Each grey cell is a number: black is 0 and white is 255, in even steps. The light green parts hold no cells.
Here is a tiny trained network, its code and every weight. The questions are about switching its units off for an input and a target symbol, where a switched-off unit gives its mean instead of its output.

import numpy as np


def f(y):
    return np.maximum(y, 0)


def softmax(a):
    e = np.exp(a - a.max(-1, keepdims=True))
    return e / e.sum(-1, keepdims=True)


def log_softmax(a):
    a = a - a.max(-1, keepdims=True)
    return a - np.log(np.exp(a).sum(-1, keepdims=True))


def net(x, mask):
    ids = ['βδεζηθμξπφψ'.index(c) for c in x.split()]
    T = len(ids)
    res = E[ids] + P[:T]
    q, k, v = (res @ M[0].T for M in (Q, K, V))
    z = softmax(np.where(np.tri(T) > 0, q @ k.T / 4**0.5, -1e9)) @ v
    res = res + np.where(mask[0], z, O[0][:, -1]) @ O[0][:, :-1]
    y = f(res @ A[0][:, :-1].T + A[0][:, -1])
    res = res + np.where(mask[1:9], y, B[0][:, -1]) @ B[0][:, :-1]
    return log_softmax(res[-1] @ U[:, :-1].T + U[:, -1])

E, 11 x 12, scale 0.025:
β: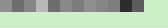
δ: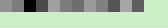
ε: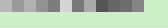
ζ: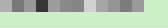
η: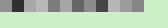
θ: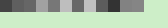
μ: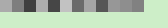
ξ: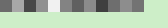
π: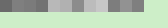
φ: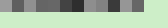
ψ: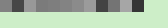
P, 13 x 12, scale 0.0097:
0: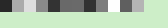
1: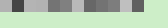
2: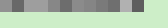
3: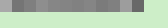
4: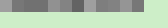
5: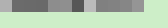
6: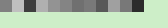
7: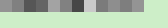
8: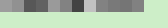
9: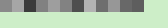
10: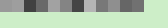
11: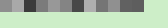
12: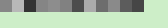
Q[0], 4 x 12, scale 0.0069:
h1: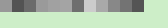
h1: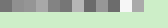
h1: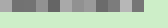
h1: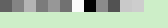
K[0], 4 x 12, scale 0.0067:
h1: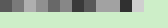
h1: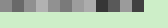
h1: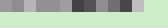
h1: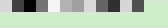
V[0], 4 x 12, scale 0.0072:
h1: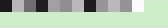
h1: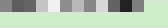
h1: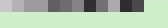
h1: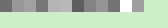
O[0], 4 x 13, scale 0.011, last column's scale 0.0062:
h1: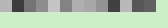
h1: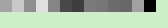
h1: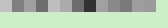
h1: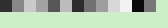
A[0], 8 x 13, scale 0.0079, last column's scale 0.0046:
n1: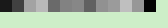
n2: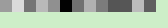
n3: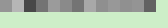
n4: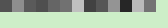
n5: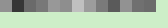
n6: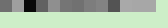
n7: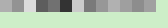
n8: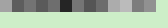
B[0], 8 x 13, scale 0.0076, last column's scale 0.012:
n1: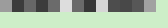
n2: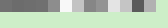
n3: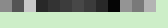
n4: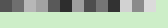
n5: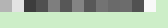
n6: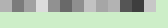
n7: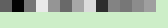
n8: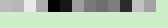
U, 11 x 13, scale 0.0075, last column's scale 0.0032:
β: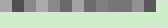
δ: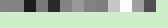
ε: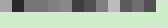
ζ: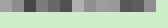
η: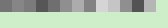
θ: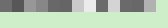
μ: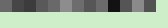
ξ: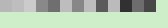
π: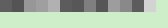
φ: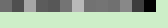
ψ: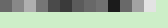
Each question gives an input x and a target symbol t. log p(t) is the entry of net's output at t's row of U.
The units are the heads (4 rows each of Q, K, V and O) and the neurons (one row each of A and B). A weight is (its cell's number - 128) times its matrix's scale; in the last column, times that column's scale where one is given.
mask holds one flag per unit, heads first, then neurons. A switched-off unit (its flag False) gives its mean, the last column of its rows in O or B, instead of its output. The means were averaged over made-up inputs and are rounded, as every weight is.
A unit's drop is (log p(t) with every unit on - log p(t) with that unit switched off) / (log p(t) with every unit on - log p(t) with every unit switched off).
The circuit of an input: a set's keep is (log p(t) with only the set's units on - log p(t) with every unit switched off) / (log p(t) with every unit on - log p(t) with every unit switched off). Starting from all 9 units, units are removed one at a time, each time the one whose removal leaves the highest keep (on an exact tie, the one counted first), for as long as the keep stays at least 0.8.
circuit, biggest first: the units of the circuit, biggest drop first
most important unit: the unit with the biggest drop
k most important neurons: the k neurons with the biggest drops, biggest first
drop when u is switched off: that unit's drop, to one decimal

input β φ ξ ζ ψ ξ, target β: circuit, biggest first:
(n2, h1, n4, n6)
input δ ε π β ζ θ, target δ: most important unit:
n2
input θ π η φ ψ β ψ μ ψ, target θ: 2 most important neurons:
(n3, n4)
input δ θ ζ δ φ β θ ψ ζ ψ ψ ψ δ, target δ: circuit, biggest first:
(n2, h1)
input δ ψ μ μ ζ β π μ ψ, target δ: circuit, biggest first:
(n2, h1, n4)
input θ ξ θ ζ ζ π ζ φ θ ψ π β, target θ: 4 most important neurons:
(n5, n3, n1, n4)
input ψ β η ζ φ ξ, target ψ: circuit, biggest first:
(h1, n4)
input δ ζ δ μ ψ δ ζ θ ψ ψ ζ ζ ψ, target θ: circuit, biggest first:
(h1, n3)
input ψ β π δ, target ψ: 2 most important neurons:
(n4, n3)
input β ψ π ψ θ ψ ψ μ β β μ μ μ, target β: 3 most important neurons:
(n2, n4, n6)
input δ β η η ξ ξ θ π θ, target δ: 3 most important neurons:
(n2, n4, n8)
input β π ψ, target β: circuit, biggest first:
(h1, n2)
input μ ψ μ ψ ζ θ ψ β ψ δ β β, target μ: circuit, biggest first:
(h1, n6)
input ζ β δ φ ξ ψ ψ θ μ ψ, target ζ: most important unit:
n5
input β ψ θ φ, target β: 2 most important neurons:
(n2, n4)
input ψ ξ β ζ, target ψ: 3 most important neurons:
(n4, n3, n6)
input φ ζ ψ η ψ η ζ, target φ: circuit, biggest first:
(h1, n4, n3)
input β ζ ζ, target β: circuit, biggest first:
(h1, n2, n4)
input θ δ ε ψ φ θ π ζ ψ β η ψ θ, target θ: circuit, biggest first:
(h1, n6)
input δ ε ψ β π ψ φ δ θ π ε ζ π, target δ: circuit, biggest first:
(n2, h1, n4)
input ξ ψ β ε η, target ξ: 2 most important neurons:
(n4, n3)
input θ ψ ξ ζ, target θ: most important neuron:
(n7)
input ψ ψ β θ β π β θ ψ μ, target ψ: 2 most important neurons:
(n4, n3)
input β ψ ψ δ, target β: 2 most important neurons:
(n2, n6)
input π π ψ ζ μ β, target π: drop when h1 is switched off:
0.9
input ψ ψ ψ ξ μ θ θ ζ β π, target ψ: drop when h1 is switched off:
0.8
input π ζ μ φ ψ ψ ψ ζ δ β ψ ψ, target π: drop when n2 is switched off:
0.1
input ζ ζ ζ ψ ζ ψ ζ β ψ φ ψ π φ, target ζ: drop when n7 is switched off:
0.0
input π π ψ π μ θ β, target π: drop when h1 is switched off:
0.7
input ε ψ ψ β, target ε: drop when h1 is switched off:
0.7
